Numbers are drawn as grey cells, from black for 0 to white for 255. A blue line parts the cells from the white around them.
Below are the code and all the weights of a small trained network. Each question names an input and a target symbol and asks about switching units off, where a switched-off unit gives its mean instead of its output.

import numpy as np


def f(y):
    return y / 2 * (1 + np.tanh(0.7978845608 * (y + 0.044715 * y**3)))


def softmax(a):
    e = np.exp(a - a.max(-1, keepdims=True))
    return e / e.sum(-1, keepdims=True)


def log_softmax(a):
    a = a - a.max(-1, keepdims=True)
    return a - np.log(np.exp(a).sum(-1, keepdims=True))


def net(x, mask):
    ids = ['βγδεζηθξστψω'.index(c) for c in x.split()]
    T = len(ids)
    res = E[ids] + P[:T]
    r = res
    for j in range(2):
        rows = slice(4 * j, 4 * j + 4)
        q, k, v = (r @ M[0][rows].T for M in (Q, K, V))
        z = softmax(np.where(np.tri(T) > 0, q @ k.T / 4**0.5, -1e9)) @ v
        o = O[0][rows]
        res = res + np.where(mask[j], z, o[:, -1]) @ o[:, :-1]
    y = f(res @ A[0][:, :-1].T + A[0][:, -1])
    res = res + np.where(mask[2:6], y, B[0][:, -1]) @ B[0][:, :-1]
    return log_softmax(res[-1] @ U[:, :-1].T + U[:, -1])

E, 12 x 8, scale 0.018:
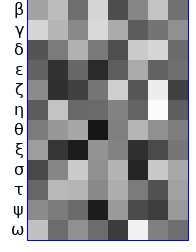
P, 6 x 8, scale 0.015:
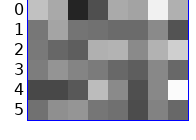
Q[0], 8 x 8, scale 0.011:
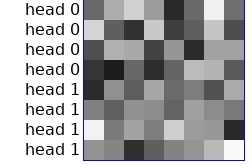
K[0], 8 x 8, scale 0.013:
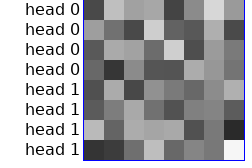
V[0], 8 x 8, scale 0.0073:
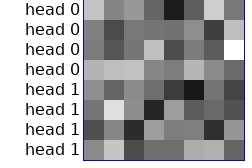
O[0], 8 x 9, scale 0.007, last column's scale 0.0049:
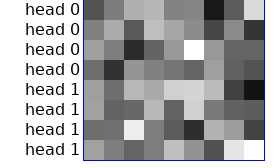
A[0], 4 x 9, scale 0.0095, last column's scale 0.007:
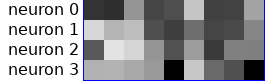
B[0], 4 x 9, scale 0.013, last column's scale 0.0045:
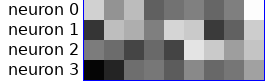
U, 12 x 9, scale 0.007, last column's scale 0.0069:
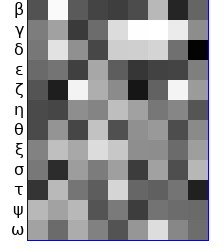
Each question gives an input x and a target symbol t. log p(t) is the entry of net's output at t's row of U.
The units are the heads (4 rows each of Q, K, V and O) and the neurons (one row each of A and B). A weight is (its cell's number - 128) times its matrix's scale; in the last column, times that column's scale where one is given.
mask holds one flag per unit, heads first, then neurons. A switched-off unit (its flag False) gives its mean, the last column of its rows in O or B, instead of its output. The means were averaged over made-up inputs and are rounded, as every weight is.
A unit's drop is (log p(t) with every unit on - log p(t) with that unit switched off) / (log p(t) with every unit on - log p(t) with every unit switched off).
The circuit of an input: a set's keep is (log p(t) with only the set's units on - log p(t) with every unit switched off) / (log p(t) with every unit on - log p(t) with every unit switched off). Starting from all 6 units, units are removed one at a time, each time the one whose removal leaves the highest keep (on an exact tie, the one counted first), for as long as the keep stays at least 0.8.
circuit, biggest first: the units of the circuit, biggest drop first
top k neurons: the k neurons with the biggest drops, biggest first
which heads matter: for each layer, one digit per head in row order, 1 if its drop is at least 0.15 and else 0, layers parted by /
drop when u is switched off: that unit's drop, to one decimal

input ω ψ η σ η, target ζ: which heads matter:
01
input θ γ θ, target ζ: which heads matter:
10
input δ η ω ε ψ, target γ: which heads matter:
10
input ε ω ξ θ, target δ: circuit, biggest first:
[neuron 1; neuron 2]
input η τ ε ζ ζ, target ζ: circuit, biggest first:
[head 0; head 1]
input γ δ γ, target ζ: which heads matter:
01
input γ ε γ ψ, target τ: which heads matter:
00
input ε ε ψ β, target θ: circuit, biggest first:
[neuron 3; neuron 2; head 0]
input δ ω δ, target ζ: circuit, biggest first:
[head 0; neuron 2]
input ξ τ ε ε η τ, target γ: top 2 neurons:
[neuron 2; neuron 0]
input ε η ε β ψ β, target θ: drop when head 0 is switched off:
0.3
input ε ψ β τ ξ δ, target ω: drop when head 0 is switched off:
0.2
